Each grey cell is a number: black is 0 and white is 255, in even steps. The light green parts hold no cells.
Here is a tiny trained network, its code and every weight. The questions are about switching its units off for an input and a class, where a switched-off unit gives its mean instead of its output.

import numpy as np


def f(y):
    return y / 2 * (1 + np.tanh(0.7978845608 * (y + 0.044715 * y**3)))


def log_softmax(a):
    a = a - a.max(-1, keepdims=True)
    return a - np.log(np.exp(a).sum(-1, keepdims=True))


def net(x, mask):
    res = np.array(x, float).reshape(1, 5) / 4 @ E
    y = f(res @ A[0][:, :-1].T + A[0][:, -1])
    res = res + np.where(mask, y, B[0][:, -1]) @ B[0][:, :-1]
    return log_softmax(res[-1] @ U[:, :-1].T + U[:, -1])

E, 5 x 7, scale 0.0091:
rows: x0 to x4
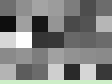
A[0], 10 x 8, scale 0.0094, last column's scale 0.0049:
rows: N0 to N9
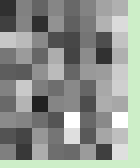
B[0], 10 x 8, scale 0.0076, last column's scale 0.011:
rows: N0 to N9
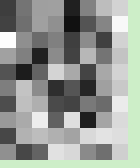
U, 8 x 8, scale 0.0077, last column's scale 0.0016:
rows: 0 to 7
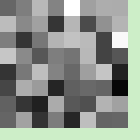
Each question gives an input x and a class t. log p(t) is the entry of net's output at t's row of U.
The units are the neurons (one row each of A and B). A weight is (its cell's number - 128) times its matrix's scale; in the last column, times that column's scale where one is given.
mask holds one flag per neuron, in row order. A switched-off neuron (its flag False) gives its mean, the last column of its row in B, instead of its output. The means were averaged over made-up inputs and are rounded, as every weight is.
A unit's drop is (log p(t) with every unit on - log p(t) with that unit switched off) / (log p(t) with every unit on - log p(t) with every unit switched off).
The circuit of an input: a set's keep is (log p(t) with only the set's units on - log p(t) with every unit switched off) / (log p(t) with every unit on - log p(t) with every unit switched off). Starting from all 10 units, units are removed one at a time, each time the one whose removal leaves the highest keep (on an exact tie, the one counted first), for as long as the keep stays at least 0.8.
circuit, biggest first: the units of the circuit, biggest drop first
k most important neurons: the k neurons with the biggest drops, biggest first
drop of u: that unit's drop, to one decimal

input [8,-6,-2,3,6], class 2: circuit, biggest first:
(N9)
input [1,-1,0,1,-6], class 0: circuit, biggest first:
(N8, N1)
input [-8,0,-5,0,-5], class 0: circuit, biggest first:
(N7, N6, N1)
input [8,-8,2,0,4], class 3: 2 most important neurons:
(N2, N4)
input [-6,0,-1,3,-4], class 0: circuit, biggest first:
(N7, N1, N2)
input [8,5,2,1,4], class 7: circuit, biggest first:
(N3, N7)
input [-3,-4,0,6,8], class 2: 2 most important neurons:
(N9, N5)
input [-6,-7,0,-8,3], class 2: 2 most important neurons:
(N9, N5)
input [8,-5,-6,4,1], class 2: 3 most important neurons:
(N7, N9, N5)
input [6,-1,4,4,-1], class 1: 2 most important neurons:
(N1, N0)
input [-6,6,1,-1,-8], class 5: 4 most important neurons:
(N6, N5, N4, N9)
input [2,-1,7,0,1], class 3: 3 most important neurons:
(N2, N1, N0)
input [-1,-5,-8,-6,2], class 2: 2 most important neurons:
(N9, N7)
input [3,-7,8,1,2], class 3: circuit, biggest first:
(N2)
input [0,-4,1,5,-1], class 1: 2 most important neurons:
(N8, N4)
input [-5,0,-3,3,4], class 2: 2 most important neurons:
(N5, N1)
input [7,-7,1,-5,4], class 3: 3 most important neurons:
(N2, N4, N8)
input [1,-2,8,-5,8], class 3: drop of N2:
0.2
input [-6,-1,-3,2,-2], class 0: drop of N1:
0.1
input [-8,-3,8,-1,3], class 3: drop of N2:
0.2
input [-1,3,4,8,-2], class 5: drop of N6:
0.1
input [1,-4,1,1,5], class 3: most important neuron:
(N2)
